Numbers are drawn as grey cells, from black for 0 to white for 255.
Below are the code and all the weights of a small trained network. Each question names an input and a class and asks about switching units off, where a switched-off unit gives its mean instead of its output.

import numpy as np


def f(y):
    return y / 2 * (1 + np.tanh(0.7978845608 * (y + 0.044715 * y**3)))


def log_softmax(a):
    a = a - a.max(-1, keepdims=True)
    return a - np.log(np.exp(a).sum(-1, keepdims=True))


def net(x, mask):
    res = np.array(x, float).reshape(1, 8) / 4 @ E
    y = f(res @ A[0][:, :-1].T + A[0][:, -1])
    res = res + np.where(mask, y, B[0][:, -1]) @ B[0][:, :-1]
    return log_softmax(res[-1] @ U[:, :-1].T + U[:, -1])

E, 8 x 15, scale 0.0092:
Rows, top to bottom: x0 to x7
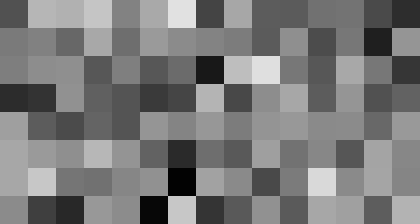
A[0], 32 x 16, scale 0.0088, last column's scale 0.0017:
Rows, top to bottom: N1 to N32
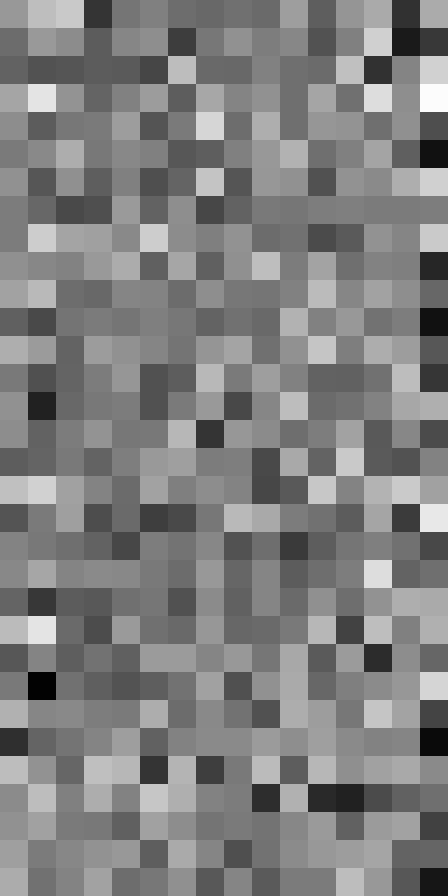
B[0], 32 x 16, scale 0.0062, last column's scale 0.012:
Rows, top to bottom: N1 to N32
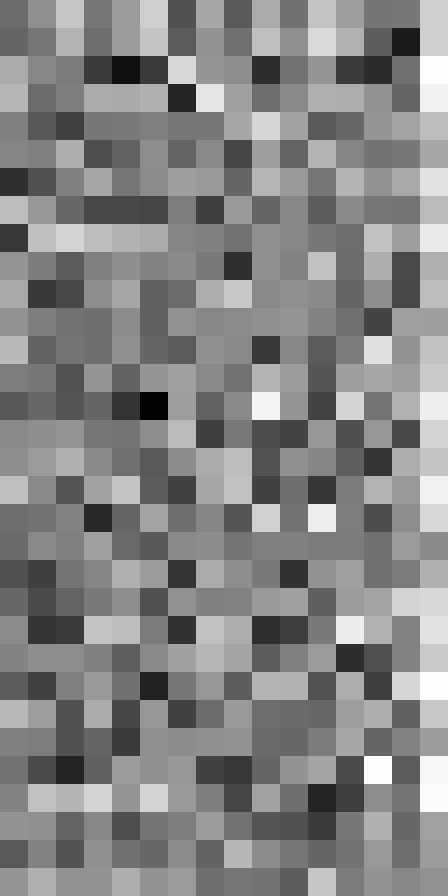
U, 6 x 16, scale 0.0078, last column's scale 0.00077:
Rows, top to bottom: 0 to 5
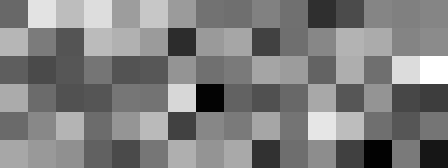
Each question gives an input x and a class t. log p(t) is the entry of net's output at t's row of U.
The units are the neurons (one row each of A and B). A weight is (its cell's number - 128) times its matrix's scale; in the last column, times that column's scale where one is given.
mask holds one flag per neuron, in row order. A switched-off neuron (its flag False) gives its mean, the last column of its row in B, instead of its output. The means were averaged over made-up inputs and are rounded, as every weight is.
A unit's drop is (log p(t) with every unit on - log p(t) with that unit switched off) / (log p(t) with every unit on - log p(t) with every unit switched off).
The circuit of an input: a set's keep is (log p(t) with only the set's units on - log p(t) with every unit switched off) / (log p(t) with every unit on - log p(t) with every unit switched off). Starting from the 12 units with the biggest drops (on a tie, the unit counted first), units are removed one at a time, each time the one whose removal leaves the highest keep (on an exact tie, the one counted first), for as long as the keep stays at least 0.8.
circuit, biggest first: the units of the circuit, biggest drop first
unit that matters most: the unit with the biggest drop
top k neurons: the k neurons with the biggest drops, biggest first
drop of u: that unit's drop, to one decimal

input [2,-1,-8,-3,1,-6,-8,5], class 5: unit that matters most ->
N3
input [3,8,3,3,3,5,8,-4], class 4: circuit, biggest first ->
(N2, N1)
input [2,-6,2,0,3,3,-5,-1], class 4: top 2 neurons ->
(N3, N19)
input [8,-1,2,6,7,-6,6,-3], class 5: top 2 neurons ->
(N17, N24)
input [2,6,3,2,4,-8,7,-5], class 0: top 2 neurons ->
(N3, N29)
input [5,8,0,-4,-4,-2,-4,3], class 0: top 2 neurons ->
(N29, N9)
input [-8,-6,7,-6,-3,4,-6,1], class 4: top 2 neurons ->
(N3, N19)
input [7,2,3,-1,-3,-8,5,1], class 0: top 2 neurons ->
(N29, N9)
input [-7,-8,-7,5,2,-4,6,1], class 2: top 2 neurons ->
(N15, N25)
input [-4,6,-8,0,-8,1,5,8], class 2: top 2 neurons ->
(N15, N4)
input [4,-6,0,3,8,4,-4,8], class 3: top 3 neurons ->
(N28, N16, N3)
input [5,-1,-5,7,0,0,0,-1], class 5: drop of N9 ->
0.2
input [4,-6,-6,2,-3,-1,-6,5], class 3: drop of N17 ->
0.0
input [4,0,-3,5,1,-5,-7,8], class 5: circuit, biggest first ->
(N3)
